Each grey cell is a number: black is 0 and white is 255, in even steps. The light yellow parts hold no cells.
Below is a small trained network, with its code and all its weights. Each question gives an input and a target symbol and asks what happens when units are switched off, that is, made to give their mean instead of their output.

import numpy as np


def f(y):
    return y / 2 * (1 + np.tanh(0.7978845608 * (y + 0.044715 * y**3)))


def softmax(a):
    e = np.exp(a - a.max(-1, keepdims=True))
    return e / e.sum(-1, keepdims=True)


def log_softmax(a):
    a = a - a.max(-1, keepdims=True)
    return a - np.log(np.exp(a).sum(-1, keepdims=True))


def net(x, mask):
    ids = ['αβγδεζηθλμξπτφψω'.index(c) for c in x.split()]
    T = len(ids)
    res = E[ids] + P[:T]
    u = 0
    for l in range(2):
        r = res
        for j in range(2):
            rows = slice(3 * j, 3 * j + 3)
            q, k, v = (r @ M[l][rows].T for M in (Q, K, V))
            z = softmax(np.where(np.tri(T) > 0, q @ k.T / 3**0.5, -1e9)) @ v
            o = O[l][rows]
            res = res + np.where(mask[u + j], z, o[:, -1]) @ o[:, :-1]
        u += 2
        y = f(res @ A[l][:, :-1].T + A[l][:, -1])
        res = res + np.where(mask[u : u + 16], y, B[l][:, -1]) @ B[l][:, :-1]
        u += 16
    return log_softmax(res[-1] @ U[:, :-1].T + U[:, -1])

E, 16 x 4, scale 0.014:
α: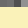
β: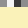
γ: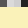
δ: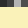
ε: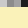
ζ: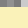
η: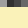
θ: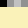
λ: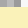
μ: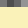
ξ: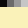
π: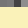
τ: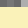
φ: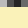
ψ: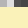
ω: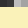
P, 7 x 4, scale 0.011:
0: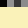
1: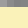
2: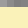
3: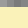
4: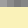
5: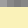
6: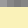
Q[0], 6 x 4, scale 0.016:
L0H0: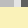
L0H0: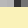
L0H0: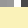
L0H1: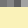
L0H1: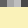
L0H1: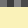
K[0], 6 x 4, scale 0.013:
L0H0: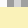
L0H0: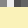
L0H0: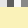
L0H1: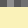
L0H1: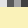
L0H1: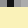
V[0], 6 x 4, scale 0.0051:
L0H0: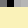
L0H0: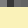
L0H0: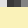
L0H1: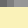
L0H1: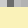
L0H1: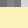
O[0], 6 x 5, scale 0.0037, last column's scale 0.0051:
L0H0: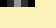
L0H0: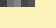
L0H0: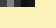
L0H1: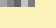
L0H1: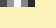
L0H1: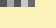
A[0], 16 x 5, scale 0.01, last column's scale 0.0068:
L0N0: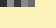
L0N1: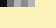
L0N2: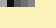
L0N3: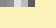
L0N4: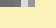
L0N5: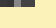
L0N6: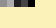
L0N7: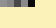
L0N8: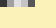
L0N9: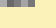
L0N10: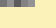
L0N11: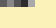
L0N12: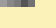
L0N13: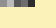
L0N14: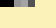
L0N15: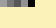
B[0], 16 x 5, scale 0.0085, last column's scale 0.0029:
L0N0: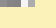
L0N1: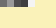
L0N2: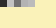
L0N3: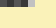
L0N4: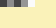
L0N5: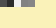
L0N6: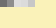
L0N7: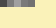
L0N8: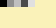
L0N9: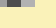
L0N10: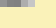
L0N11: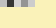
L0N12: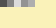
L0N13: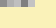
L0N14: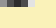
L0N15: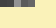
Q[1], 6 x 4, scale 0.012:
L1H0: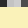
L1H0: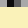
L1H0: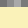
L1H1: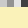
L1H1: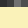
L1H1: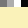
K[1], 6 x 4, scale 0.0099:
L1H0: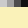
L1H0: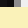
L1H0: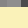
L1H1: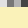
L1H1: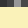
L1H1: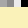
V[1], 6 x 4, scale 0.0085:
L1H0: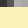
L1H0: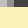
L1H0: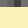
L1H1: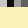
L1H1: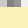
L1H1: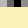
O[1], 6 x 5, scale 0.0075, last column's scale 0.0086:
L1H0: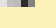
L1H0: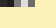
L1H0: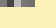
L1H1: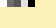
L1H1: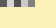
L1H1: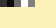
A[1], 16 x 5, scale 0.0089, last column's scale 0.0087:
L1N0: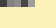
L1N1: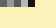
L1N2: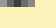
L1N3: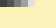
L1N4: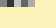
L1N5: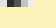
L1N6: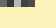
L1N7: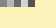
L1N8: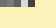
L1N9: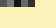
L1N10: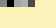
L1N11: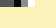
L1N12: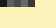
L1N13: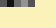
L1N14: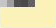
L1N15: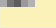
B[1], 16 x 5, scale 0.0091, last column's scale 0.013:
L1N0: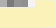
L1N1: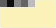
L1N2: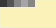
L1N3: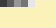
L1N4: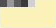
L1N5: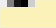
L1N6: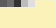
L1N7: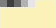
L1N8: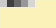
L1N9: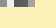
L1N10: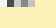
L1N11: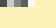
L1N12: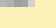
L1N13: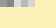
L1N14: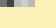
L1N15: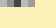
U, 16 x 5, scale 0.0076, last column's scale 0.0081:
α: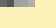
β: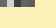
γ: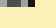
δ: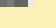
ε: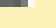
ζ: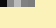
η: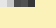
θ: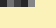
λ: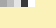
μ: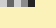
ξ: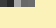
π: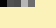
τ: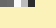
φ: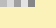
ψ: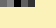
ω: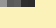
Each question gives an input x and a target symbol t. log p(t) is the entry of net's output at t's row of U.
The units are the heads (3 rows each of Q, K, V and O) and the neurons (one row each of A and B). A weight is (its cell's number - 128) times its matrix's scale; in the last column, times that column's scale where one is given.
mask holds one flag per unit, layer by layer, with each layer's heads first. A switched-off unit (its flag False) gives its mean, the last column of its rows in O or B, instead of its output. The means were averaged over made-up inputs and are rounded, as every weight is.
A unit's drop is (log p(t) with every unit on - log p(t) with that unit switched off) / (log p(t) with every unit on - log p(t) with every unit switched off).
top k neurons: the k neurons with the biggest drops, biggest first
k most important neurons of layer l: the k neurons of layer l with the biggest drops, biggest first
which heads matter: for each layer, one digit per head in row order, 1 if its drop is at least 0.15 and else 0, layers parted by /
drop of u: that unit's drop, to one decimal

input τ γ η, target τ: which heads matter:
00 / 01
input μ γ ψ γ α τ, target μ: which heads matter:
10 / 11
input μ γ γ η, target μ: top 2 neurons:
(L0N14 L1N10)
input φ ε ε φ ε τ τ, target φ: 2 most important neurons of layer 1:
(L1N14 L1N5)
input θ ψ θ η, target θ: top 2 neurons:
(L0N8 L0N0)
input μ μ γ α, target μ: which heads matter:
10 / 11
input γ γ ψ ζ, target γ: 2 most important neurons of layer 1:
(L1N5 L1N8)
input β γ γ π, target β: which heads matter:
00 / 11
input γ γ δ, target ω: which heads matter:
10 / 01
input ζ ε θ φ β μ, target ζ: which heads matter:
00 / 01
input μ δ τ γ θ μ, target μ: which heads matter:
10 / 11
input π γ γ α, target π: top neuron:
(L0N0)
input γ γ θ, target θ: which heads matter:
00 / 01
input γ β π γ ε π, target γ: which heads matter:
10 / 11
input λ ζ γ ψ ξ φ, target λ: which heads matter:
00 / 11
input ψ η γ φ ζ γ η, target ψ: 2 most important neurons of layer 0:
(L0N6 L0N0)
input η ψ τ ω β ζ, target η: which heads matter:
10 / 11
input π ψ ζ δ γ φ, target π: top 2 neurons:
(L0N0 L0N2)
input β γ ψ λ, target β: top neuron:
(L0N6)
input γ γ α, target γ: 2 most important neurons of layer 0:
(L0N8 L0N9)
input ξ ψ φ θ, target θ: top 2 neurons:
(L1N6 L0N8)
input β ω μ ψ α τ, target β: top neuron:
(L0N6)
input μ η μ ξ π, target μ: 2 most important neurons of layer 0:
(L0N14 L0N1)
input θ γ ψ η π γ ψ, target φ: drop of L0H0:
0.1
